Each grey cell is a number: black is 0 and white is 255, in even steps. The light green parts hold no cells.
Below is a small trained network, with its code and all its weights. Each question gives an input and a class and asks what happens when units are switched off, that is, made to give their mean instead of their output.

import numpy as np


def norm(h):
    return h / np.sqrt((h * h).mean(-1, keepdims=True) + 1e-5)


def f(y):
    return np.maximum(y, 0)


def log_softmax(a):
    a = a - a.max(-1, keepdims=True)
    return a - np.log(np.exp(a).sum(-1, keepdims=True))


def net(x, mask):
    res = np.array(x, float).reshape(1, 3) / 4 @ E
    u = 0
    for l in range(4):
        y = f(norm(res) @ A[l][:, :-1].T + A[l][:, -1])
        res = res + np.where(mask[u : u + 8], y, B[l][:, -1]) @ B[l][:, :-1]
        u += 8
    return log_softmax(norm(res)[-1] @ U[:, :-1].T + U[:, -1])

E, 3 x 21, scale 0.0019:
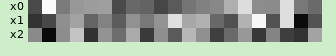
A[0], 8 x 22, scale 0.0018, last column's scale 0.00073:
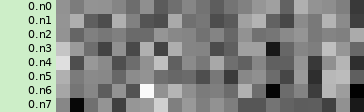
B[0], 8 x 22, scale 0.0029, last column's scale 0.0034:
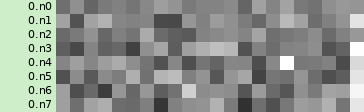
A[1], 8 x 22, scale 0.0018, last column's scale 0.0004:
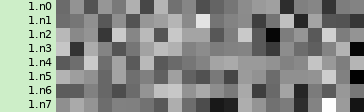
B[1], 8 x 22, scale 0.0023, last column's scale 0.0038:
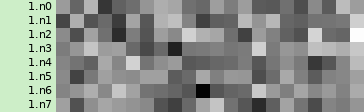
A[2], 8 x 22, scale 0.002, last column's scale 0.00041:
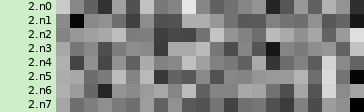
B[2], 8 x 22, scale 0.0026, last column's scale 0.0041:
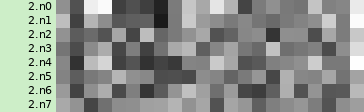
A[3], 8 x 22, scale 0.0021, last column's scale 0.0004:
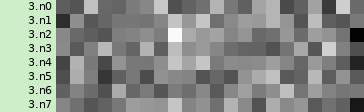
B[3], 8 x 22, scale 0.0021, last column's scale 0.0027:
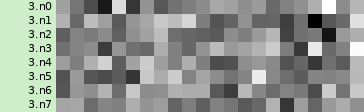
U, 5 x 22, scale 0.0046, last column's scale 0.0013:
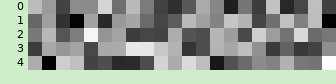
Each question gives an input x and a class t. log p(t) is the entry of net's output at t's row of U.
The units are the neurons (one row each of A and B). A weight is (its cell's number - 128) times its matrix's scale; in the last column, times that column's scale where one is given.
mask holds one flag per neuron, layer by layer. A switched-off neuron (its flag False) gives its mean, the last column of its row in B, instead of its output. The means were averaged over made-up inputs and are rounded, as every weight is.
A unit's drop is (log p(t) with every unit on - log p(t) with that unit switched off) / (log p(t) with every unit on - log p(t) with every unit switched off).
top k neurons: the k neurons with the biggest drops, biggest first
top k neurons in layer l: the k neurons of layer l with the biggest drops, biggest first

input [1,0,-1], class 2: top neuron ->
[0.n6]
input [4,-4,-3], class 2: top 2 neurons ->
[0.n6; 0.n1]
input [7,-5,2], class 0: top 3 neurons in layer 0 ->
[0.n4; 0.n5; 0.n7]
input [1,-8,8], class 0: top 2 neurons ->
[0.n5; 0.n4]
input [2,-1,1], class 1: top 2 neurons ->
[0.n6; 0.n4]
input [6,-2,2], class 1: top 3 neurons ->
[0.n4; 1.n0; 0.n7]
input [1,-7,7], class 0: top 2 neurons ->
[0.n5; 0.n4]
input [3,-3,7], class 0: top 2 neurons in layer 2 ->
[2.n0; 2.n4]
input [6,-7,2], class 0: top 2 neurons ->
[0.n6; 0.n5]
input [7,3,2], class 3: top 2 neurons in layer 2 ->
[2.n4; 2.n0]
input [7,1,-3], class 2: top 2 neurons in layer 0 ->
[0.n3; 0.n5]
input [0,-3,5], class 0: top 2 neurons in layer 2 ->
[2.n0; 2.n4]
